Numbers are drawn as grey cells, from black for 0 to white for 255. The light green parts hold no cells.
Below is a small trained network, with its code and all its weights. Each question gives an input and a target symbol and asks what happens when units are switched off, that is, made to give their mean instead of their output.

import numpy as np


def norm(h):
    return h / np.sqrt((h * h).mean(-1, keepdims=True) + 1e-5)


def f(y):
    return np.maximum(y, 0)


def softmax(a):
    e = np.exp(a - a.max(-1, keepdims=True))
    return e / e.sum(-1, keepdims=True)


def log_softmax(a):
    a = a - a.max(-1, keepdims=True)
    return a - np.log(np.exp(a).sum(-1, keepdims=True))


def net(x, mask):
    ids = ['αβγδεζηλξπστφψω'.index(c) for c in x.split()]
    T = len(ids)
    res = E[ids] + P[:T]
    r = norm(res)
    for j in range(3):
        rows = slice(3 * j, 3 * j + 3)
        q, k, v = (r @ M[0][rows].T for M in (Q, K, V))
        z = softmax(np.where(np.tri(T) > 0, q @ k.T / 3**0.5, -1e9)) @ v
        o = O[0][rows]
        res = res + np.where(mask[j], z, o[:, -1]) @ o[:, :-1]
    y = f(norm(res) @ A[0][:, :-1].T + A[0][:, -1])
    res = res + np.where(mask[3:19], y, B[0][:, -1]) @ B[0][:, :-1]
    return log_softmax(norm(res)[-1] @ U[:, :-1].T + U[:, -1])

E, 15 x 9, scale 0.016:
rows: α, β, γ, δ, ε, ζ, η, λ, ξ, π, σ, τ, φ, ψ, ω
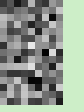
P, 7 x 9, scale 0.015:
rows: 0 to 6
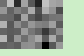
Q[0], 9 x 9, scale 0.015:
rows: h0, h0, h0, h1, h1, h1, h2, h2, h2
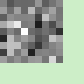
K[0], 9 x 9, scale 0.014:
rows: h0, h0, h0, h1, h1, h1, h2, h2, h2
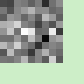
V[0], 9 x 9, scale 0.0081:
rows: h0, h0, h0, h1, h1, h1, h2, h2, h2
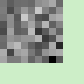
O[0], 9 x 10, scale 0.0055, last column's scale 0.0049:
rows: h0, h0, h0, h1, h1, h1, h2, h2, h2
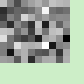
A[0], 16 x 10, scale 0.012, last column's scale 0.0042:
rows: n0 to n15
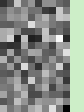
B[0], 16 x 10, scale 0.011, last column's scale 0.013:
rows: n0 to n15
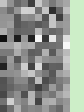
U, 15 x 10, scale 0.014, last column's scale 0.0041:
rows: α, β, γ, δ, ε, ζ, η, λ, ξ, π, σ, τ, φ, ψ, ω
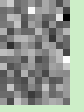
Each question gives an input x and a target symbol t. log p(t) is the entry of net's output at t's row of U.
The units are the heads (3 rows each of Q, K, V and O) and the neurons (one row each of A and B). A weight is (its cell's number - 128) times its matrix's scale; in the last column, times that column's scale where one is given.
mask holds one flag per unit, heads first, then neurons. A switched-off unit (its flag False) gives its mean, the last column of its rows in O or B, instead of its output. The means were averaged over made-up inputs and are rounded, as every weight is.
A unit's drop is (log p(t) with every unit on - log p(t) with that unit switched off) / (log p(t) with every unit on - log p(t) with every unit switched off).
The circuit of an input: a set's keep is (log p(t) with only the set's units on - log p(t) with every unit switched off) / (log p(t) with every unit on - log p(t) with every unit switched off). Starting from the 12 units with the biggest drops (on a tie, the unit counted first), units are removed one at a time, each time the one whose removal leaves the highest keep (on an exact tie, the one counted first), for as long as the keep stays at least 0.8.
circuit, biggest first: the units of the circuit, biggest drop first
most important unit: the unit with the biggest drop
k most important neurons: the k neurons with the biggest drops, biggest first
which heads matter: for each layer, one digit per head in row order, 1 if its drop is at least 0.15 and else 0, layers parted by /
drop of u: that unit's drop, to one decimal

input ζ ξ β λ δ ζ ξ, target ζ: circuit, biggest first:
n7, n5
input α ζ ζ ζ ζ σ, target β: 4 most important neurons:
n10, n5, n9, n0
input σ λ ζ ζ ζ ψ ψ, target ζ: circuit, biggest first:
n5, n7
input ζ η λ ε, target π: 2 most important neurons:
n5, n9
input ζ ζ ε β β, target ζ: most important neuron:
n1
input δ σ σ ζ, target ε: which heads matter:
010
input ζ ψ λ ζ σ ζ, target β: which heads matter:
110
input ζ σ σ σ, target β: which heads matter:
100
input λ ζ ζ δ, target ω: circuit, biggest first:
n5, n6
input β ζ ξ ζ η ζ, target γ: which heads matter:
111
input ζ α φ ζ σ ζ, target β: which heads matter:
100
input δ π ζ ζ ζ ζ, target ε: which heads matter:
110
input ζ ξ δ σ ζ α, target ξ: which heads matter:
000
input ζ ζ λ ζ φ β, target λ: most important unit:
n0
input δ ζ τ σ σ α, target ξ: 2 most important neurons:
n5, n3
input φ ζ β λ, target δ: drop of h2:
0.3
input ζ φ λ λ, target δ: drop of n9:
0.2
